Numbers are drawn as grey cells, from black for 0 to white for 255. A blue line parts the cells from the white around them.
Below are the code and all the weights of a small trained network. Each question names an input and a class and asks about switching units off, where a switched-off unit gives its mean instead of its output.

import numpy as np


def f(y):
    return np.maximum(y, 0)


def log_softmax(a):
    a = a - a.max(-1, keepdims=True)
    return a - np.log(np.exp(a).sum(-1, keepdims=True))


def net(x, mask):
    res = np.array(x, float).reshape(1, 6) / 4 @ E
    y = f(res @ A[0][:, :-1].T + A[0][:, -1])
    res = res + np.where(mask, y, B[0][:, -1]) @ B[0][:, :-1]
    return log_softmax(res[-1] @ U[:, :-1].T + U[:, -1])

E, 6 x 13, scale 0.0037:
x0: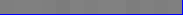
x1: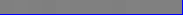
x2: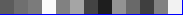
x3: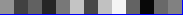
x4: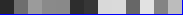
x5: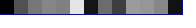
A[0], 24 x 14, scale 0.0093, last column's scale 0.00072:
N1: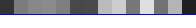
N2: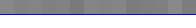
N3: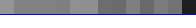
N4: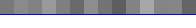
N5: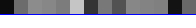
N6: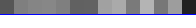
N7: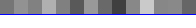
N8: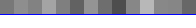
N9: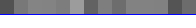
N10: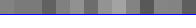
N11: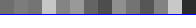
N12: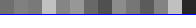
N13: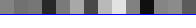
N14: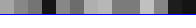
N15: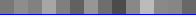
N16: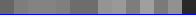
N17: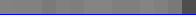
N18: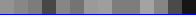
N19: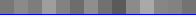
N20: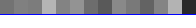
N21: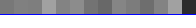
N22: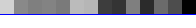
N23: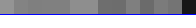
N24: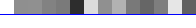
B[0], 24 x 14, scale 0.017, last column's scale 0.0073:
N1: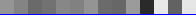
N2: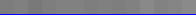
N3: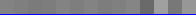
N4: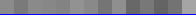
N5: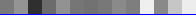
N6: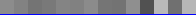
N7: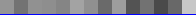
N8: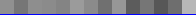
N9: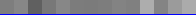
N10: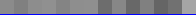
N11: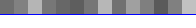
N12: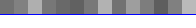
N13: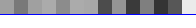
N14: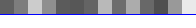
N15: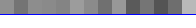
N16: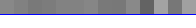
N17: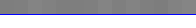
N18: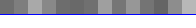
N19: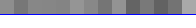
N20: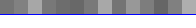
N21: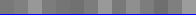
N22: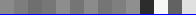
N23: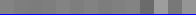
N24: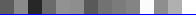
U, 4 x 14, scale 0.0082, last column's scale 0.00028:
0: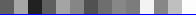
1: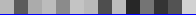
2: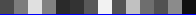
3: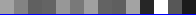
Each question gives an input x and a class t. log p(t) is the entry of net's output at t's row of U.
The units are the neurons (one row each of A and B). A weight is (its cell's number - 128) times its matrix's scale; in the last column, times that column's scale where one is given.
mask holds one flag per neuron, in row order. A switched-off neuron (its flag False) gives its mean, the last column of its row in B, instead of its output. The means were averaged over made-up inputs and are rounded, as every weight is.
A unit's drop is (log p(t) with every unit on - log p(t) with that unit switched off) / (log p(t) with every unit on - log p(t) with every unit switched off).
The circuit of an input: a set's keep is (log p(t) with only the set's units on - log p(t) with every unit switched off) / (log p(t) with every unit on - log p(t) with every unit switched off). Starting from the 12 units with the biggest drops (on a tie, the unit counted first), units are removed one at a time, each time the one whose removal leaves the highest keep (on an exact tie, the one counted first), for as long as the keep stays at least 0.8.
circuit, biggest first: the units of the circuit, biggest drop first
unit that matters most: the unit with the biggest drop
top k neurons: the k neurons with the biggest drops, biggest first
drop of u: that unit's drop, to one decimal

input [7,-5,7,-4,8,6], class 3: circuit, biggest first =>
[N1]
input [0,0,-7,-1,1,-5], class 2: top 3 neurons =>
[N14 N5 N18]
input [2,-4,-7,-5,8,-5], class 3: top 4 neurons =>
[N1 N6 N11 N12]
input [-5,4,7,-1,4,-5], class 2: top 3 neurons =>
[N11 N5 N12]
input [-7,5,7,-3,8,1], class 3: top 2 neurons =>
[N1 N14]
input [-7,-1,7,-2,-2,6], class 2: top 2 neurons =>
[N24 N11]
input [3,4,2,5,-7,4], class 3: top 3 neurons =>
[N22 N24 N7]
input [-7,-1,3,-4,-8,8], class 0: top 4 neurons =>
[N5 N1 N9 N6]
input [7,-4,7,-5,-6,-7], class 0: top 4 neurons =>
[N24 N14 N1 N18]
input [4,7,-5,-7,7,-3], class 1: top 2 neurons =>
[N7 N22]
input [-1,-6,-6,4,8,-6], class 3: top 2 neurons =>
[N1 N5]
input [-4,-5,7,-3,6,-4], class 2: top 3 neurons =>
[N11 N12 N22]
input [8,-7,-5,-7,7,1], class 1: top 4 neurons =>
[N7 N22 N15 N8]
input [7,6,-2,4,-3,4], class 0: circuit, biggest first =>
[N5]
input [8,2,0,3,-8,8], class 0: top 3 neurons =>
[N5 N1 N9]
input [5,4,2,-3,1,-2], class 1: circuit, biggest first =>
[N5 N14]
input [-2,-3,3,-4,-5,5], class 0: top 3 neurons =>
[N5 N1 N13]
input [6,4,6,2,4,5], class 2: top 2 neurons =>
[N24 N11]
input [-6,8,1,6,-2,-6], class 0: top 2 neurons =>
[N24 N7]
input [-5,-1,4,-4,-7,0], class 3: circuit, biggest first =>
[N22]
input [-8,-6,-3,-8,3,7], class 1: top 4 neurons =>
[N24 N7 N15 N8]
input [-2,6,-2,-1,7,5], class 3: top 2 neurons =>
[N1 N24]
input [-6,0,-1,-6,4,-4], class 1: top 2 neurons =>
[N5 N7]
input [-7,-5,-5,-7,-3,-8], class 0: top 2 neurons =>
[N24 N13]
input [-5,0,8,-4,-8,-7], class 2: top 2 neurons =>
[N11 N12]
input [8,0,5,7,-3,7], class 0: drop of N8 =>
0.2
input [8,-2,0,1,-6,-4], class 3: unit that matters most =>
N22
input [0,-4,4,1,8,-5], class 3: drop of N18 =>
0.0
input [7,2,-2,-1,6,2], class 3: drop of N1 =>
0.1
